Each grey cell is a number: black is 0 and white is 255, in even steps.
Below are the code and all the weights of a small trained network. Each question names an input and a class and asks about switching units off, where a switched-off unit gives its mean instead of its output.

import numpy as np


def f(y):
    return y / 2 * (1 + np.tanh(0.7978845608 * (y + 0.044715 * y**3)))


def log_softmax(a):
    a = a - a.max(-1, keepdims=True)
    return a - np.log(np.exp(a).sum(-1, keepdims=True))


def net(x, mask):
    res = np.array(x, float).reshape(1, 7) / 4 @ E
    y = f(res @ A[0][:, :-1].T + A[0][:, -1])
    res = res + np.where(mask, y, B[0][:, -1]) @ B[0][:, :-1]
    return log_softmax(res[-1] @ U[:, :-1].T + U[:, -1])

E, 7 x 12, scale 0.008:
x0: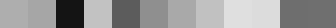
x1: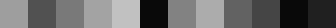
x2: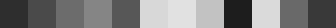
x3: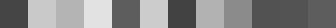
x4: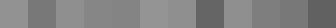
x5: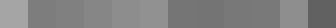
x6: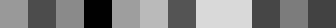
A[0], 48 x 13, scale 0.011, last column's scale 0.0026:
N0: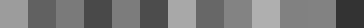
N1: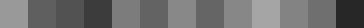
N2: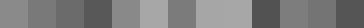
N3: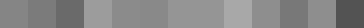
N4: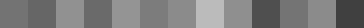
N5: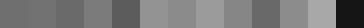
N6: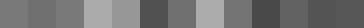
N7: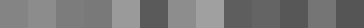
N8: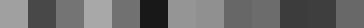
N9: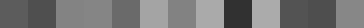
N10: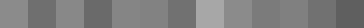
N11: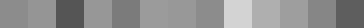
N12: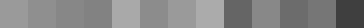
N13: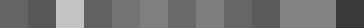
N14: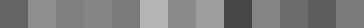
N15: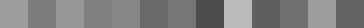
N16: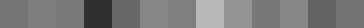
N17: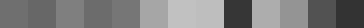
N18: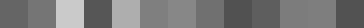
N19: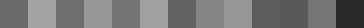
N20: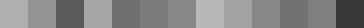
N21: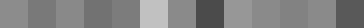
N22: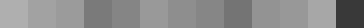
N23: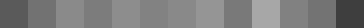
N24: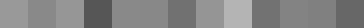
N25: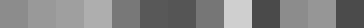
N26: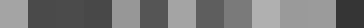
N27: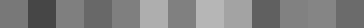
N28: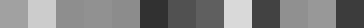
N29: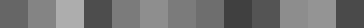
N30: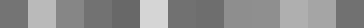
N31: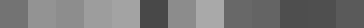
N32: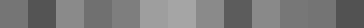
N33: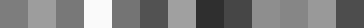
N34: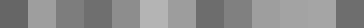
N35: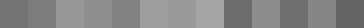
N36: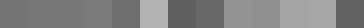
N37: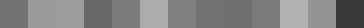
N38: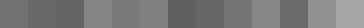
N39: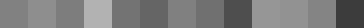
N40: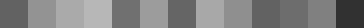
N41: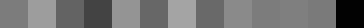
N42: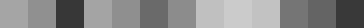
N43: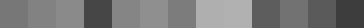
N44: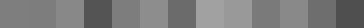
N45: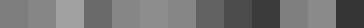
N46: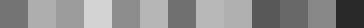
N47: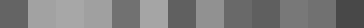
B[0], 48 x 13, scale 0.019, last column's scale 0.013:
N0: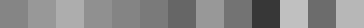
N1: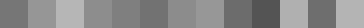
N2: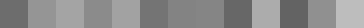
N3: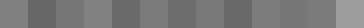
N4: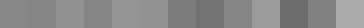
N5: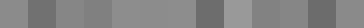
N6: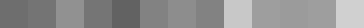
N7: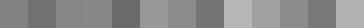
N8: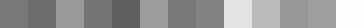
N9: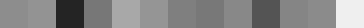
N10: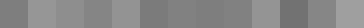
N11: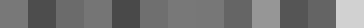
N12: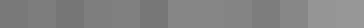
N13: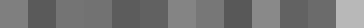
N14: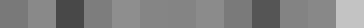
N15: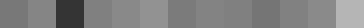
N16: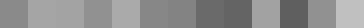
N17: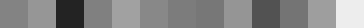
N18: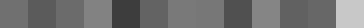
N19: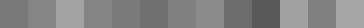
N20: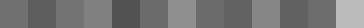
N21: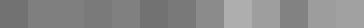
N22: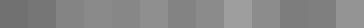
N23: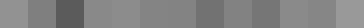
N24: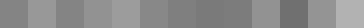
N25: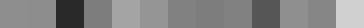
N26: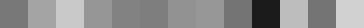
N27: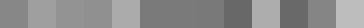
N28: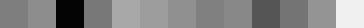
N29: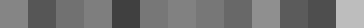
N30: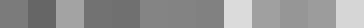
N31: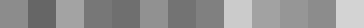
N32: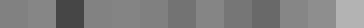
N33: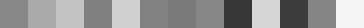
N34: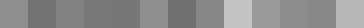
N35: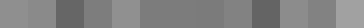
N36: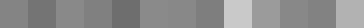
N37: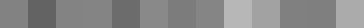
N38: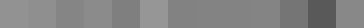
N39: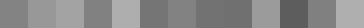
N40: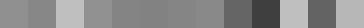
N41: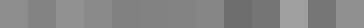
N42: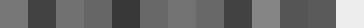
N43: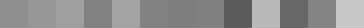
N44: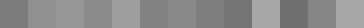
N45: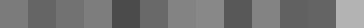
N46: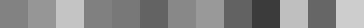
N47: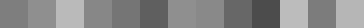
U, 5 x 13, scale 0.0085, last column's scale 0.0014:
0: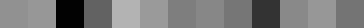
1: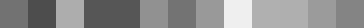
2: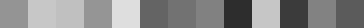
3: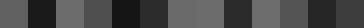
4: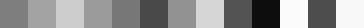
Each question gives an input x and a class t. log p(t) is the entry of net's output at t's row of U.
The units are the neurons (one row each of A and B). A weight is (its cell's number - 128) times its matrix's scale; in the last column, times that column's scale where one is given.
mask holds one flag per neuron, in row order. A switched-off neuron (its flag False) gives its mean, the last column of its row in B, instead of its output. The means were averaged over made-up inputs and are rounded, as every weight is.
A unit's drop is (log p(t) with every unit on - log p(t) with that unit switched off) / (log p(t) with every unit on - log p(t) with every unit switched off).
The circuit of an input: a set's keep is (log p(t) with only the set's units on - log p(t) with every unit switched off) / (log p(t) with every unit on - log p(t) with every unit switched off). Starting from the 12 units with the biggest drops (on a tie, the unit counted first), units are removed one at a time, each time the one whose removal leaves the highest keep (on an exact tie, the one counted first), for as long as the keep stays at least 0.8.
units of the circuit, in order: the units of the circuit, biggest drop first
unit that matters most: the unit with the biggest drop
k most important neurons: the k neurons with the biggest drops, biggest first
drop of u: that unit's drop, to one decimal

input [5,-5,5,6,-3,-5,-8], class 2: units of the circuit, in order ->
(N33)
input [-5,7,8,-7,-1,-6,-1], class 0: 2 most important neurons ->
(N9 N17)
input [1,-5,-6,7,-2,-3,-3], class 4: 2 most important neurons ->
(N46 N40)
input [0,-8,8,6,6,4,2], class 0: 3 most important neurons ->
(N17 N9 N14)
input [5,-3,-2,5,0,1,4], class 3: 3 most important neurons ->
(N11 N42 N26)
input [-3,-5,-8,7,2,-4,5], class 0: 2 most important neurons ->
(N28 N25)
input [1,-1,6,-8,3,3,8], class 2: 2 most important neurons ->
(N16 N27)
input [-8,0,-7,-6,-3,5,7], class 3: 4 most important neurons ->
(N18 N29 N13 N45)
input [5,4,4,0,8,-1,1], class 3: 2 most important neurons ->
(N42 N28)
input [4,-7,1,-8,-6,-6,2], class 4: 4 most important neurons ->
(N26 N0 N1 N8)
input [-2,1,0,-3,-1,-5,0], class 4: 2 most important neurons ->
(N42 N11)
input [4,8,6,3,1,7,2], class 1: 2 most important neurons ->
(N8 N31)
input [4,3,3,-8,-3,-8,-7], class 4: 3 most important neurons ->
(N26 N0 N1)
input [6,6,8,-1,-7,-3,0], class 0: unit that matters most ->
N9
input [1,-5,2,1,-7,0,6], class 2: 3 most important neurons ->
(N8 N16 N27)
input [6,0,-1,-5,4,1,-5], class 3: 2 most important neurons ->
(N42 N11)
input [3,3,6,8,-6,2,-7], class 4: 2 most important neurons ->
(N46 N40)
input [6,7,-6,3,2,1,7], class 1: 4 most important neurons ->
(N8 N6 N33 N31)
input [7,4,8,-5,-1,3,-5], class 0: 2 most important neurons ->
(N17 N9)
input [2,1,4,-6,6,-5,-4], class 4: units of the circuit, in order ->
(N26)
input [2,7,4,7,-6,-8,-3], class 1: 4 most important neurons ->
(N8 N31 N6 N26)
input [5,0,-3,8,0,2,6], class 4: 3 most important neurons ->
(N46 N40 N33)
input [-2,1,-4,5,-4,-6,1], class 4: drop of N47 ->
0.2
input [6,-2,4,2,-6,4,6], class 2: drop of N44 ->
0.2
